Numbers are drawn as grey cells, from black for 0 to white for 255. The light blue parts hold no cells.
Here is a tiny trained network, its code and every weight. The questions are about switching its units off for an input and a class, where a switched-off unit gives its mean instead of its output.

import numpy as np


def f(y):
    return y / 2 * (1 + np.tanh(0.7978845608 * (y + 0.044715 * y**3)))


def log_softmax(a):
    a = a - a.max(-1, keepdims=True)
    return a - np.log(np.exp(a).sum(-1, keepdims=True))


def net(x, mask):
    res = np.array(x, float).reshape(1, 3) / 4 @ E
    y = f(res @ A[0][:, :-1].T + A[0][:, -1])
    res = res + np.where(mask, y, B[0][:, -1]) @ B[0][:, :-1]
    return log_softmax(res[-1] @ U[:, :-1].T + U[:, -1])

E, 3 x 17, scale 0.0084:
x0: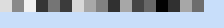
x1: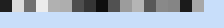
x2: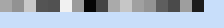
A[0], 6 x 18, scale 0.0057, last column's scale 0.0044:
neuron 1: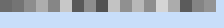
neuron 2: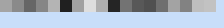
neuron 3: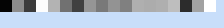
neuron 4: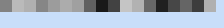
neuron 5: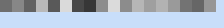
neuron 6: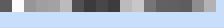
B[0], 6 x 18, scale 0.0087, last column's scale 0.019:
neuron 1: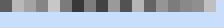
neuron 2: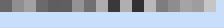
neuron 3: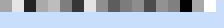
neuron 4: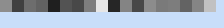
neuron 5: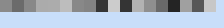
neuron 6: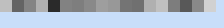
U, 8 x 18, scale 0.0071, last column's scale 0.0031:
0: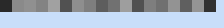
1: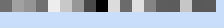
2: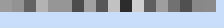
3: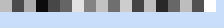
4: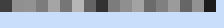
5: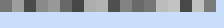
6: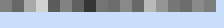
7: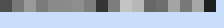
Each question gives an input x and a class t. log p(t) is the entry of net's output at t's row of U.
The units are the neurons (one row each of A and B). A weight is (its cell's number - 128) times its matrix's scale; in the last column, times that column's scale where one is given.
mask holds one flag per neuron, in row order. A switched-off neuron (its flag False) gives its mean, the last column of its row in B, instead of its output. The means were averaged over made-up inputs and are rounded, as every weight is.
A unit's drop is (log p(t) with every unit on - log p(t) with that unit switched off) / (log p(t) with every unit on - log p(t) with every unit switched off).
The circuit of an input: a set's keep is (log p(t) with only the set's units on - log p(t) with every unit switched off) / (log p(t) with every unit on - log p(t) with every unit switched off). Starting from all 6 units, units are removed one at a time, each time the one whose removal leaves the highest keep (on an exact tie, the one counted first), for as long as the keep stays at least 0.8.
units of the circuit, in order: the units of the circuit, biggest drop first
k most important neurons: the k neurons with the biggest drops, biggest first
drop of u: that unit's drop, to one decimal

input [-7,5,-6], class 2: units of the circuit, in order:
[neuron 5]
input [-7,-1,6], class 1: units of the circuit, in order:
[neuron 5; neuron 4]
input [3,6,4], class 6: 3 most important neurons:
[neuron 3; neuron 6; neuron 2]
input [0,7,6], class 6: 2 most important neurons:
[neuron 4; neuron 6]
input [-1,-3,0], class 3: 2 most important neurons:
[neuron 3; neuron 1]
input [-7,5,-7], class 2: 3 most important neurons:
[neuron 5; neuron 1; neuron 4]
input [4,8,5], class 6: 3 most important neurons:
[neuron 3; neuron 6; neuron 2]
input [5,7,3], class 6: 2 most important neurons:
[neuron 3; neuron 6]
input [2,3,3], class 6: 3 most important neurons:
[neuron 3; neuron 2; neuron 6]
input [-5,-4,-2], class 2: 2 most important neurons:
[neuron 4; neuron 2]
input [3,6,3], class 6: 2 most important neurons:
[neuron 3; neuron 6]
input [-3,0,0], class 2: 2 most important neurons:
[neuron 2; neuron 4]
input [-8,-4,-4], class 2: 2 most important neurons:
[neuron 5; neuron 4]
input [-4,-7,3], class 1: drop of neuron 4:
0.4
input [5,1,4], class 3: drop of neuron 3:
0.4
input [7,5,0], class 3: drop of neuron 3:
0.6
